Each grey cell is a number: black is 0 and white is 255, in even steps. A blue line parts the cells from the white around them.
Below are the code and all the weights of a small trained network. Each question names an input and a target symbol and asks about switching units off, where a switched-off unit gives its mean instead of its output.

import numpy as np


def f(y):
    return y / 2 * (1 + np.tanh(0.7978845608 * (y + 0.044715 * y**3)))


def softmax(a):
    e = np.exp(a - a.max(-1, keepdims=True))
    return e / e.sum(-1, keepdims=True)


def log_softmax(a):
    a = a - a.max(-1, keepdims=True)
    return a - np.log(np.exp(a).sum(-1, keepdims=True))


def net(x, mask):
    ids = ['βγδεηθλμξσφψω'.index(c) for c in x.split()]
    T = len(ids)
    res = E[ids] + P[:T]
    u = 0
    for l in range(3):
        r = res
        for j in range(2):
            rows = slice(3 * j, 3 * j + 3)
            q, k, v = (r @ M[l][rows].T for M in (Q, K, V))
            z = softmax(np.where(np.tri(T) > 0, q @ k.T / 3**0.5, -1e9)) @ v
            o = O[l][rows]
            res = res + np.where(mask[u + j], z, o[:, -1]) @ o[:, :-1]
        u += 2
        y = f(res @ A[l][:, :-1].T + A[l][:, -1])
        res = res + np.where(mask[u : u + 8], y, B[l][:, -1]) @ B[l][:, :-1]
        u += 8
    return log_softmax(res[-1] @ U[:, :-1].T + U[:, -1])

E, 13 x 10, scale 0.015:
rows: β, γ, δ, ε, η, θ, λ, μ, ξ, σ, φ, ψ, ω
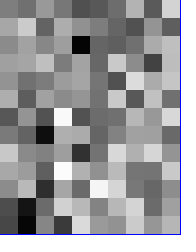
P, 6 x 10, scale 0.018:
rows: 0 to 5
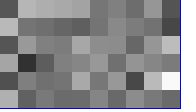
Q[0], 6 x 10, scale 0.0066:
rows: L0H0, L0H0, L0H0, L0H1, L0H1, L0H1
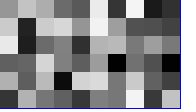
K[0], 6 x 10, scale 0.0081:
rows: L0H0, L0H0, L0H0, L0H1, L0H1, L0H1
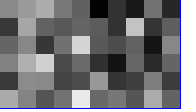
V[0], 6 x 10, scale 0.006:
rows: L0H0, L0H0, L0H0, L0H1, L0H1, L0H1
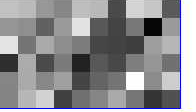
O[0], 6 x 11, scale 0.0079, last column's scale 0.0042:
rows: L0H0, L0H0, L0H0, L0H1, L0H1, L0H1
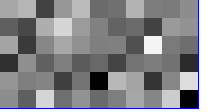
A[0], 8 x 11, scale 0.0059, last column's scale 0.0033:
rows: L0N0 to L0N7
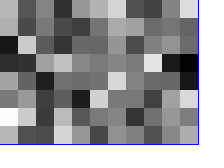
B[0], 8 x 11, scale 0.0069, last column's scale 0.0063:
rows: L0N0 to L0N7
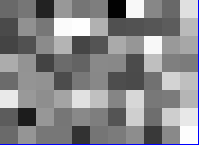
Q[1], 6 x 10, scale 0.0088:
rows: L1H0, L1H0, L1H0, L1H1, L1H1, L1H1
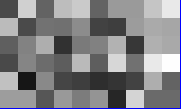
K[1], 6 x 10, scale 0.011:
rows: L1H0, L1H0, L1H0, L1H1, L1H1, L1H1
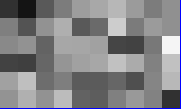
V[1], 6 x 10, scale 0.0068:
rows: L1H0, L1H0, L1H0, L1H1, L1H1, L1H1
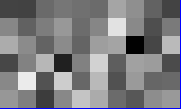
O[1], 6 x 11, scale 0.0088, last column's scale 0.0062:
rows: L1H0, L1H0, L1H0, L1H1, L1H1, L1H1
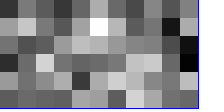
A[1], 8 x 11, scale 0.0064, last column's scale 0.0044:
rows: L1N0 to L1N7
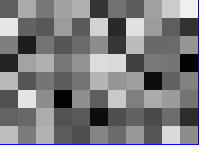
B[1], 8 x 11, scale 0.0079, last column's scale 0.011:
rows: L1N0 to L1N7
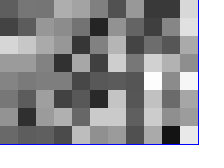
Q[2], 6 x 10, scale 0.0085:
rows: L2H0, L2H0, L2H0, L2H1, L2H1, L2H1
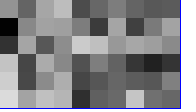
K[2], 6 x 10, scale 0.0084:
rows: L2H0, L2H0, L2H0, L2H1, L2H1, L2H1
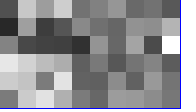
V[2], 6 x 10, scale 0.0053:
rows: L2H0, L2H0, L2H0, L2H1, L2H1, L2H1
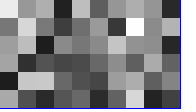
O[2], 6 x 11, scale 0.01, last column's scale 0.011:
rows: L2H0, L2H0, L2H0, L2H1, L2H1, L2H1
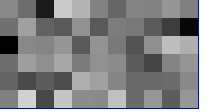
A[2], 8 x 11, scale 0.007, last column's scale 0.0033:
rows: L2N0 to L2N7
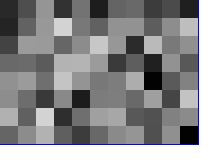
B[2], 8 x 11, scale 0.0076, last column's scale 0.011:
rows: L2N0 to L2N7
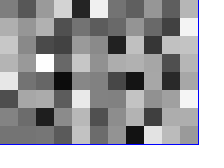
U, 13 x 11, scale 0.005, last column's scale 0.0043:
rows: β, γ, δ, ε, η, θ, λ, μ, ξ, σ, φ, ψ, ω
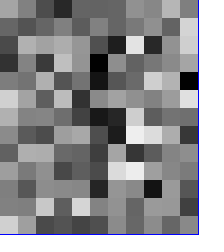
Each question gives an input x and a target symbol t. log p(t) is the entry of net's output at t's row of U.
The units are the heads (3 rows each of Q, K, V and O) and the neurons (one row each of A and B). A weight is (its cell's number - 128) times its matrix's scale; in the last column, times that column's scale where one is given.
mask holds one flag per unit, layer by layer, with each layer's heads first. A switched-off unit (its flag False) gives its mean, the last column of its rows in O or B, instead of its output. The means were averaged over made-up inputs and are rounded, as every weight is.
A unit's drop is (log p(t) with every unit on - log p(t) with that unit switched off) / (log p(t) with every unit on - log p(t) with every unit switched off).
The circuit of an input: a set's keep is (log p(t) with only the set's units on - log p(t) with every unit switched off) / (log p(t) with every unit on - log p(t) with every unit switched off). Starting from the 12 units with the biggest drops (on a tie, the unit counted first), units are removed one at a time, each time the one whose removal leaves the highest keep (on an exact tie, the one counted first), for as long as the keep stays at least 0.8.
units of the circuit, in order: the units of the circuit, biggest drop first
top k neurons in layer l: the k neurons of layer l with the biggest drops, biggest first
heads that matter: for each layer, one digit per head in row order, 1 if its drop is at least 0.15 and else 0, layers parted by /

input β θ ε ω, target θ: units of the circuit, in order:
(L1N2 L2H1)
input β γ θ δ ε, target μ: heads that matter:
01 / 11 / 01
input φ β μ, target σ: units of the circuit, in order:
(L1H1 L0H0)
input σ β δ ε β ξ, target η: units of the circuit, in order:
(L2H1 L2H0 L2N7 L1N1)
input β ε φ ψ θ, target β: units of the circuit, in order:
(L1H0 L2N2)
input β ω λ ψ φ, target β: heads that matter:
00 / 10 / 10
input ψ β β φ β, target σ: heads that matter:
00 / 01 / 00
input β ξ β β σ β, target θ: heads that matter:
01 / 01 / 11
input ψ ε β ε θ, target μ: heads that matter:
01 / 11 / 01
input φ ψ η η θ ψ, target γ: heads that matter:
11 / 01 / 11
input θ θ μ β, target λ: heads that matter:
11 / 11 / 11
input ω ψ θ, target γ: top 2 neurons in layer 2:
(L2N0 L2N5)
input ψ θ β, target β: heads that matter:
10 / 10 / 00
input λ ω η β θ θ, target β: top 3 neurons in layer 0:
(L0N2 L0N4 L0N5)
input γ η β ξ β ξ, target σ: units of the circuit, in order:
(L1H1 L2N5)
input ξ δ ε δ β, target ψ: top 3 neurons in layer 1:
(L1N0 L1N4 L1N6)
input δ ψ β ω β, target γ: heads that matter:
00 / 11 / 01
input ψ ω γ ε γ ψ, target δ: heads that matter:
00 / 10 / 11
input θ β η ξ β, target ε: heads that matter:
10 / 00 / 01
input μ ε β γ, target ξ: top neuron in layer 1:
(L1N2)
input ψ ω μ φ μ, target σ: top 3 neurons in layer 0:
(L0N6 L0N5 L0N2)
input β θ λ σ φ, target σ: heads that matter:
00 / 01 / 10
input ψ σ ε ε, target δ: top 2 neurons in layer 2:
(L2N5 L2N2)
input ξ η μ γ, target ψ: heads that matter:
10 / 00 / 11
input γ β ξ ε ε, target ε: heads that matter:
10 / 00 / 01
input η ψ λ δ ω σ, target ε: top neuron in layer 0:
(L0N4)
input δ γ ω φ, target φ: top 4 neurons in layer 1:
(L1N1 L1N6 L1N2 L1N5)
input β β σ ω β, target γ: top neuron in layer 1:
(L1N2)
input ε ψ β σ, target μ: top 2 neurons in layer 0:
(L0N6 L0N0)
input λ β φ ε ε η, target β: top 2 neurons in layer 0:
(L0N2 L0N0)
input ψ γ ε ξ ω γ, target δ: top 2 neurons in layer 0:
(L0N6 L0N0)
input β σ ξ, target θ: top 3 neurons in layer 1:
(L1N7 L1N1 L1N4)
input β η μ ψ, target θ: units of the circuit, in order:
(L2H1 L1N2)
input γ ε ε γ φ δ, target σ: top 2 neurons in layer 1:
(L1N7 L1N0)
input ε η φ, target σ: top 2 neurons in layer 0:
(L0N2 L0N5)
